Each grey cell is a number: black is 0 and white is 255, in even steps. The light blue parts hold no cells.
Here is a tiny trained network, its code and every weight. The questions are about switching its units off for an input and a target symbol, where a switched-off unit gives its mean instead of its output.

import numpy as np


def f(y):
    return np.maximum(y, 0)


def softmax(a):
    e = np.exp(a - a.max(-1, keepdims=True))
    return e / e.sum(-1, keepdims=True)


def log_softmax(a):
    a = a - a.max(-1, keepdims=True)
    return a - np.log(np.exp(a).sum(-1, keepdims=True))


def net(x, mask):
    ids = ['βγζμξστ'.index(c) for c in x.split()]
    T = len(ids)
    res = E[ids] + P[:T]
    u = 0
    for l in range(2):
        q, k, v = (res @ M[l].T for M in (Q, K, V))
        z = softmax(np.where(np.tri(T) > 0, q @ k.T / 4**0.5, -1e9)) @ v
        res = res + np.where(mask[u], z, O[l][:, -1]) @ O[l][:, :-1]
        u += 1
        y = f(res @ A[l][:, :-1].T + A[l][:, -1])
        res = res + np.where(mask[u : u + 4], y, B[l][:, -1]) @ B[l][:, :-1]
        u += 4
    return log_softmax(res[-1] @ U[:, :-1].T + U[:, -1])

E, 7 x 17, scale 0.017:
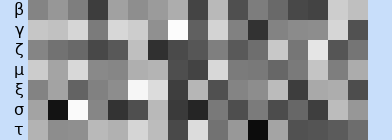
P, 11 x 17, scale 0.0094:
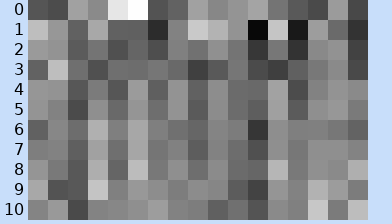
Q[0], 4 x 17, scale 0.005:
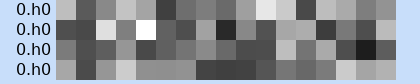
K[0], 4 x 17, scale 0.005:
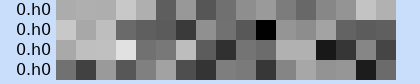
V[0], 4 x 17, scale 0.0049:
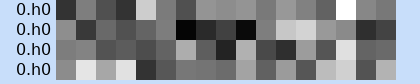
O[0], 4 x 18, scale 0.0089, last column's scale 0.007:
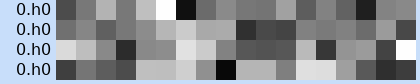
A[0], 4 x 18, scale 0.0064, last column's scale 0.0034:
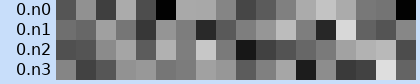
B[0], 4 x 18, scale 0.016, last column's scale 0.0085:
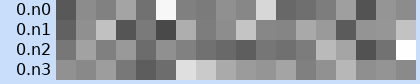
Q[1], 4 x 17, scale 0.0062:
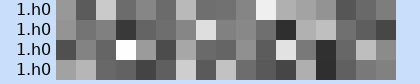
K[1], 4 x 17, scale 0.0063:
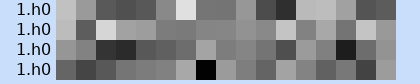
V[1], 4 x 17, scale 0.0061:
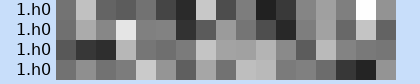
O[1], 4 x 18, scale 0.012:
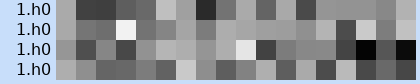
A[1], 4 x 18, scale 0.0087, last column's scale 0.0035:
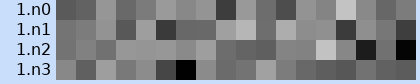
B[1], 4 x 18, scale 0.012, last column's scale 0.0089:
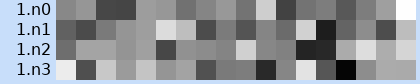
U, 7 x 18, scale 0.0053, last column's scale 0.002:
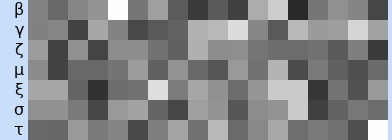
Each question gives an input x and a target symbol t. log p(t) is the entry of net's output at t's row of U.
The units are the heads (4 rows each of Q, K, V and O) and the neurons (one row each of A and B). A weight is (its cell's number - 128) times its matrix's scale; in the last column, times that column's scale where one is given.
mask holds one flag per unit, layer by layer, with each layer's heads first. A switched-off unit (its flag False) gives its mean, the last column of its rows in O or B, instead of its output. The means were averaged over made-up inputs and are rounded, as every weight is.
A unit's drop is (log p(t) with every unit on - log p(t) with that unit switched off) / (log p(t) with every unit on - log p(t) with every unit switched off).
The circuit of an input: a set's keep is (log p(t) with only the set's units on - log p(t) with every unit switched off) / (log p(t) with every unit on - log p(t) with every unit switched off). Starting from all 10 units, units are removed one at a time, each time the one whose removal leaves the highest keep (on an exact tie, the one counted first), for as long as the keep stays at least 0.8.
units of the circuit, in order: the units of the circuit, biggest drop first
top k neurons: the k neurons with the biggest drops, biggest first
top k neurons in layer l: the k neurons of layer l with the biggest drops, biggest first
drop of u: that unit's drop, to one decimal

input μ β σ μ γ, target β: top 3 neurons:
(1.n3, 0.n2, 0.n1)
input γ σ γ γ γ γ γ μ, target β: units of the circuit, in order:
(0.h0, 1.n1, 0.n1)
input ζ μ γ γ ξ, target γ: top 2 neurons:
(0.n2, 1.n1)
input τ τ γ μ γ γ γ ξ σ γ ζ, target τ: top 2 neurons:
(0.n3, 1.n2)
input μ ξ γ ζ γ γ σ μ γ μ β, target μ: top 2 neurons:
(1.n0, 0.n1)
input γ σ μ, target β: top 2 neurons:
(0.n2, 1.n1)
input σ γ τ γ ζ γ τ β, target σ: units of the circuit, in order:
(0.h0, 1.h0)
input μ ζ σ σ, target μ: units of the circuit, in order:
(0.h0, 1.h0, 1.n0, 0.n2)
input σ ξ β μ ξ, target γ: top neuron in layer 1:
(1.n3)
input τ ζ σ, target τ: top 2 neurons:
(0.n3, 0.n2)
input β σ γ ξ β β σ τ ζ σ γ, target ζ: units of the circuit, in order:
(0.h0, 0.n3, 1.h0, 1.n0)
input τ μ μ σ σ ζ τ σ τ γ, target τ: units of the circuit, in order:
(0.h0, 1.h0, 1.n2, 0.n3)
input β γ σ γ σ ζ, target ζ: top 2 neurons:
(0.n3, 1.n0)
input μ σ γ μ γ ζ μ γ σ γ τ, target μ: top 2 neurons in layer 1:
(1.n0, 1.n3)
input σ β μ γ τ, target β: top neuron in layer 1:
(1.n3)
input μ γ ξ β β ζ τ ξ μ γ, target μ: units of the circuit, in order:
(0.h0, 1.h0, 1.n0)
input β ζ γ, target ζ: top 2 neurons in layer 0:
(0.n3, 0.n2)
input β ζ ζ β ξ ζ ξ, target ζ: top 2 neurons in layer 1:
(1.n0, 1.n2)
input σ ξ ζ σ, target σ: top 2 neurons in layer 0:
(0.n2, 0.n3)
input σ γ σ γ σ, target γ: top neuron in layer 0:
(0.n0)
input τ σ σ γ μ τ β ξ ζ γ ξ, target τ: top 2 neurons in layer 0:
(0.n3, 0.n2)
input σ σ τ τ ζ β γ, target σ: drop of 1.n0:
0.0
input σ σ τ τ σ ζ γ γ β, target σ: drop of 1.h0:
0.5
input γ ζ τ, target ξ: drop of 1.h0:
0.7
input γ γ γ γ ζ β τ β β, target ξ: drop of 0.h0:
1.3
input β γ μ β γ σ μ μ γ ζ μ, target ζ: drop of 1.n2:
0.1
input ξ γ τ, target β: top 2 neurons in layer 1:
(1.n3, 1.n0)
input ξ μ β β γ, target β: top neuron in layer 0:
(0.n3)
